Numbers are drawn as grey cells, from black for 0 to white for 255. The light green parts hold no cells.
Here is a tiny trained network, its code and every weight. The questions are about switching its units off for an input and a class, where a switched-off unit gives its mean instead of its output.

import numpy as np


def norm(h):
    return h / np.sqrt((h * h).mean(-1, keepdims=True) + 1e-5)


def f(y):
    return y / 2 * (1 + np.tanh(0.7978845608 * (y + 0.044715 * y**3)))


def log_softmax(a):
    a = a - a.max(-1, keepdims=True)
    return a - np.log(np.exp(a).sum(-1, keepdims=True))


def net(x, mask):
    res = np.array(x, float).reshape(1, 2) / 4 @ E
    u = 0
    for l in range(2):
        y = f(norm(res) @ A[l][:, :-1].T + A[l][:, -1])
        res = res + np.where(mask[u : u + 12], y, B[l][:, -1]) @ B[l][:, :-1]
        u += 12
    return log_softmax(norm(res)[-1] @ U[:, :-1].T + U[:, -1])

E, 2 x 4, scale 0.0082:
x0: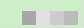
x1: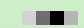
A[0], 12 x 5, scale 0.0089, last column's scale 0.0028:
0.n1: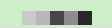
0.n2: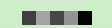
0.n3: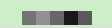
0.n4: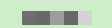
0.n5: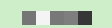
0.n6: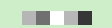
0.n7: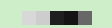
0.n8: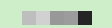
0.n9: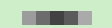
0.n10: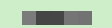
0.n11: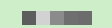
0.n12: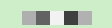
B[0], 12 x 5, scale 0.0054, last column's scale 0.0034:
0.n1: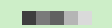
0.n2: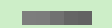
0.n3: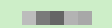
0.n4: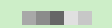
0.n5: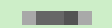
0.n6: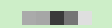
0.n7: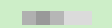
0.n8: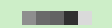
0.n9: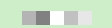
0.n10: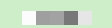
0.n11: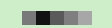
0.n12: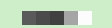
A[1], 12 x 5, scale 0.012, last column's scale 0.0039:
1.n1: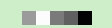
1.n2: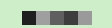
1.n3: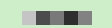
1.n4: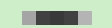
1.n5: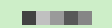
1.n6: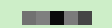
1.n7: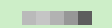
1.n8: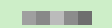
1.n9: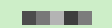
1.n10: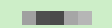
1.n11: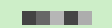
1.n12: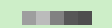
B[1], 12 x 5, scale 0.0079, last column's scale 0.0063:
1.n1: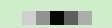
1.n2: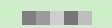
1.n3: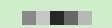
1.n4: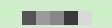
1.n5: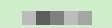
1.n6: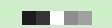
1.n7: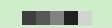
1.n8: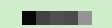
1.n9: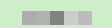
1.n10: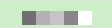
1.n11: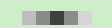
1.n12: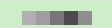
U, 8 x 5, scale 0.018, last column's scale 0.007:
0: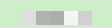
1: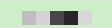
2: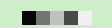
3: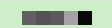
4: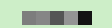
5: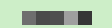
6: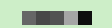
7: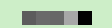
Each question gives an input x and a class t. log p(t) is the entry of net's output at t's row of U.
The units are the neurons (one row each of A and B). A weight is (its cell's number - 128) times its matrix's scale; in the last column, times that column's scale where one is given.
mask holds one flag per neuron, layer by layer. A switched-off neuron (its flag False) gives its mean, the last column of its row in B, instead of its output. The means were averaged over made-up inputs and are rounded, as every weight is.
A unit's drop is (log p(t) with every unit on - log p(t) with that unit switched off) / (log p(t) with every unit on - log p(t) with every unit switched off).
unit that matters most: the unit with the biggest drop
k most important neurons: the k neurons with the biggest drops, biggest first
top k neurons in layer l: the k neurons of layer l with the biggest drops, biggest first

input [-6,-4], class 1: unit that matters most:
1.n11
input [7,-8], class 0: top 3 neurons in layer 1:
[1.n5 1.n9 1.n11]
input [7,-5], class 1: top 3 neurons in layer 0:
[0.n6 0.n9 0.n7]
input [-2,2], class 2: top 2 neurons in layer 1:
[1.n7 1.n8]
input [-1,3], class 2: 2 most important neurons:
[1.n7 1.n8]
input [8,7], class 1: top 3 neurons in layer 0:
[0.n12 0.n8 0.n4]
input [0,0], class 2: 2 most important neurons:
[0.n8 0.n1]
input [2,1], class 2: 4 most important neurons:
[1.n6 0.n10 0.n1 0.n9]
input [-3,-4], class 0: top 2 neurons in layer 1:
[1.n7 1.n11]
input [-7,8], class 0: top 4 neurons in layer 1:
[1.n7 1.n10 1.n6 1.n1]
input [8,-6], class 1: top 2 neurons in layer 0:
[0.n6 0.n9]
